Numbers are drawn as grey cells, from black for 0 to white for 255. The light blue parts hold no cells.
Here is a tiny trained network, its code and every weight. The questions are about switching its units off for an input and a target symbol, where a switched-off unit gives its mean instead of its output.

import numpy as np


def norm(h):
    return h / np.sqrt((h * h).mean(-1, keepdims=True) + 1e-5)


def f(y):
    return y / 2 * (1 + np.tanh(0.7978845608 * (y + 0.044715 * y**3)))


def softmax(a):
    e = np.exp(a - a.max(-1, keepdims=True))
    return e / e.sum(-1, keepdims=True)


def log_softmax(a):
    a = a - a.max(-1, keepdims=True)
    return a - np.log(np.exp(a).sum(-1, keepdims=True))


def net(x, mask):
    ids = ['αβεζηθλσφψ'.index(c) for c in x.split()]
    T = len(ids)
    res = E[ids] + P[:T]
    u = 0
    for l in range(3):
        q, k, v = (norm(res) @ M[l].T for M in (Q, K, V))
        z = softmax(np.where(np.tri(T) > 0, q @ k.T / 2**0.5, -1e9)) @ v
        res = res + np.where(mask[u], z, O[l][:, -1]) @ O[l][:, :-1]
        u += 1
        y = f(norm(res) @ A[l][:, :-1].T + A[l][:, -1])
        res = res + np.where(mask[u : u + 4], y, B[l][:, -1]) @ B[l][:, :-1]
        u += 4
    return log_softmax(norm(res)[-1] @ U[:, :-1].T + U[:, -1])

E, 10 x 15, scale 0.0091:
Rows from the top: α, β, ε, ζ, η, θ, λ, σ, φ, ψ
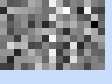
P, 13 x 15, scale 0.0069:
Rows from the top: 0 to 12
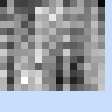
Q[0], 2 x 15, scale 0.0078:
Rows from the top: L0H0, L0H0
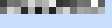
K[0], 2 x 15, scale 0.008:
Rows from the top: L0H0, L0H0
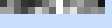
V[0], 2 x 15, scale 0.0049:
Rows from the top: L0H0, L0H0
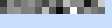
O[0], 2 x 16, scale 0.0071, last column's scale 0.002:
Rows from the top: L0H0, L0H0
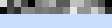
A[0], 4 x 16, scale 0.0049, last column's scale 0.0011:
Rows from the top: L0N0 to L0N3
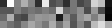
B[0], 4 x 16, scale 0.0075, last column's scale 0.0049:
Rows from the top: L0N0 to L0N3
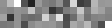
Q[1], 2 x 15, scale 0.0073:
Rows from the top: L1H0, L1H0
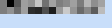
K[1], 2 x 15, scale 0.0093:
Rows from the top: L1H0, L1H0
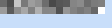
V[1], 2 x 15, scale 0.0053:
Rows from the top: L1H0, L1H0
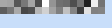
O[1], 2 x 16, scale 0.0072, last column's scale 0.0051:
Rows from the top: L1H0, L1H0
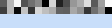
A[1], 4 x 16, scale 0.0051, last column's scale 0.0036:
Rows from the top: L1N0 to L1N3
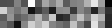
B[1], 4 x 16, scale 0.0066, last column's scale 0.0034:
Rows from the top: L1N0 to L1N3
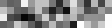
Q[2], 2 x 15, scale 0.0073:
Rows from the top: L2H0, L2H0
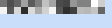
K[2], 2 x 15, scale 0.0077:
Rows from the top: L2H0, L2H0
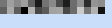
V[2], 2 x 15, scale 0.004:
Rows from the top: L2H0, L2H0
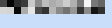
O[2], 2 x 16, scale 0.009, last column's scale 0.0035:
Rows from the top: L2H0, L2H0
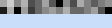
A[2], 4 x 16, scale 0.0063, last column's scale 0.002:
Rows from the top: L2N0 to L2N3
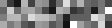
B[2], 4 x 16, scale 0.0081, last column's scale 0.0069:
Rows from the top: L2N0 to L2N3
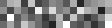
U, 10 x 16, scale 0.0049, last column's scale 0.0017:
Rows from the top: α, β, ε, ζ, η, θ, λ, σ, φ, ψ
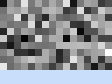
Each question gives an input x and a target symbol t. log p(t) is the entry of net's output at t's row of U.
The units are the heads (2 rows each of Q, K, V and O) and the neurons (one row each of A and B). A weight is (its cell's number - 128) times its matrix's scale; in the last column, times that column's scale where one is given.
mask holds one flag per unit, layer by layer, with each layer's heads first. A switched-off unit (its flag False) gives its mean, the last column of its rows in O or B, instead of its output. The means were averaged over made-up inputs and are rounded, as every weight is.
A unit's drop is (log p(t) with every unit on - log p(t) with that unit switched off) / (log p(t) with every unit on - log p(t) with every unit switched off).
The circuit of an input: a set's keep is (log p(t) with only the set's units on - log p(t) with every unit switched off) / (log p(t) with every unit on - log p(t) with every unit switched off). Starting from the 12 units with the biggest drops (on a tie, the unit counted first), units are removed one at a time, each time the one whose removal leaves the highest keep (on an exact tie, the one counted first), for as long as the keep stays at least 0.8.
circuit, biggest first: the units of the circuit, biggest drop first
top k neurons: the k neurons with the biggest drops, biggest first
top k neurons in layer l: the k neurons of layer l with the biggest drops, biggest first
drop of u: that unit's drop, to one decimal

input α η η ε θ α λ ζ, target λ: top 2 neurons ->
[L1N3, L0N0]
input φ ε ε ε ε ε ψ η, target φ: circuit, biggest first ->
[L1N0, L0H0]
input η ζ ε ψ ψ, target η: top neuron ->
[L0N0]
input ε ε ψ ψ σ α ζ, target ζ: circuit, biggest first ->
[L1H0, L2N0, L0N3, L2N2]
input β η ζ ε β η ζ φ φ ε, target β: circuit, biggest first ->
[L1H0, L1N3]
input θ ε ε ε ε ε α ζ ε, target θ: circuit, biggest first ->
[L0H0, L2H0, L1H0]
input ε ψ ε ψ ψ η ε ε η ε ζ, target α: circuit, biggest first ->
[L0H0, L2N1, L1H0]
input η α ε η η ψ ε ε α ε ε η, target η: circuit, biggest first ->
[L0H0, L2N2]
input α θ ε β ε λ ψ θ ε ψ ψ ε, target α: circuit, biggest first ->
[L2H0, L0H0]
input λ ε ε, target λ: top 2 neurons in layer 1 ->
[L1N3, L1N2]
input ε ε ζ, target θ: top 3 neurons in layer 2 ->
[L2N1, L2N3, L2N0]
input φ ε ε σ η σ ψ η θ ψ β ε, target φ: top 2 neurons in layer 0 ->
[L0N3, L0N1]
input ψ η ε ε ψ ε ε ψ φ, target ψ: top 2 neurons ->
[L2N3, L1N2]
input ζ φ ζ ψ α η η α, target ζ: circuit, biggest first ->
[L1H0]
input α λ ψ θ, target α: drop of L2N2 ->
0.0
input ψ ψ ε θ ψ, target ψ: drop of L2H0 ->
0.2
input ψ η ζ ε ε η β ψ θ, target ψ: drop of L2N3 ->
0.3
